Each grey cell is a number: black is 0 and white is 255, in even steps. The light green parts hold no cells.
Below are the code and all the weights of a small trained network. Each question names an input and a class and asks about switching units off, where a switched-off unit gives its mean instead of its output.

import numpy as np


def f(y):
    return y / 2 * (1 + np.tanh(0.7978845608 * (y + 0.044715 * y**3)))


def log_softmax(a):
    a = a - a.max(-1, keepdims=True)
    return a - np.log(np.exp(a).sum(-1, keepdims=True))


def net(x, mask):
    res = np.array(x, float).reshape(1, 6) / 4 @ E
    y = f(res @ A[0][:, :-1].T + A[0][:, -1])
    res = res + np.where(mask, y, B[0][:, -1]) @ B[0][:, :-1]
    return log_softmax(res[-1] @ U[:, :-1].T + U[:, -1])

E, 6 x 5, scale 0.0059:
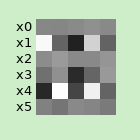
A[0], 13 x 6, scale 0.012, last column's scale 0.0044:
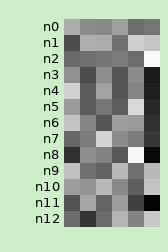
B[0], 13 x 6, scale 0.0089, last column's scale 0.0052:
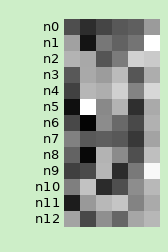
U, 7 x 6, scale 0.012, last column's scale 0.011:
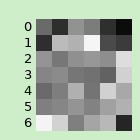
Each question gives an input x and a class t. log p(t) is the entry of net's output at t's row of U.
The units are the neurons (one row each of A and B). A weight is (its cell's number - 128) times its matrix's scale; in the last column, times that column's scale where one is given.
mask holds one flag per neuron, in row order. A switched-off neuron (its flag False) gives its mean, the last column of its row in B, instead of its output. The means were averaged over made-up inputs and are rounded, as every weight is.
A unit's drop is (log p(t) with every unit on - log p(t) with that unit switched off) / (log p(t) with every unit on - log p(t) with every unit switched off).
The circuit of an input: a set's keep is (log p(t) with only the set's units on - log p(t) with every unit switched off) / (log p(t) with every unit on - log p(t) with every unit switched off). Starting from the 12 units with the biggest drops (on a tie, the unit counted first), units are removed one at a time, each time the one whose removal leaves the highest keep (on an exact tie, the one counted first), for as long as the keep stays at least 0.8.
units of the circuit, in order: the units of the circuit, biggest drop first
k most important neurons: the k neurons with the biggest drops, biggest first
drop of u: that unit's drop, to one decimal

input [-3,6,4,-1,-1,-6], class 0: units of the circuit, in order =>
[n6]
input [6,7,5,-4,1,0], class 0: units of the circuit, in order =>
[n6 n9]
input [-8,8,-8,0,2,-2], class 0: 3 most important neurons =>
[n6 n9 n0]
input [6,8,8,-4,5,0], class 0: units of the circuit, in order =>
[n6 n9]
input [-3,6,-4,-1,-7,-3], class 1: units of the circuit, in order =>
[n4 n5]
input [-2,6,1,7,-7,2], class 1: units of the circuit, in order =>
[n5 n4]
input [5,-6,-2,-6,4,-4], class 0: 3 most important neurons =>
[n1 n7 n8]
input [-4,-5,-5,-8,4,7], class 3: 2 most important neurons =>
[n7 n10]
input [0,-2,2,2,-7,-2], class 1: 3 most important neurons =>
[n5 n4 n3]
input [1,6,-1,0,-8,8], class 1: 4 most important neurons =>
[n4 n5 n3 n1]
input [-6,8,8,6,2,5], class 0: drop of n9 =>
0.2
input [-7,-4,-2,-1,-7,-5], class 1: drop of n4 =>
0.2
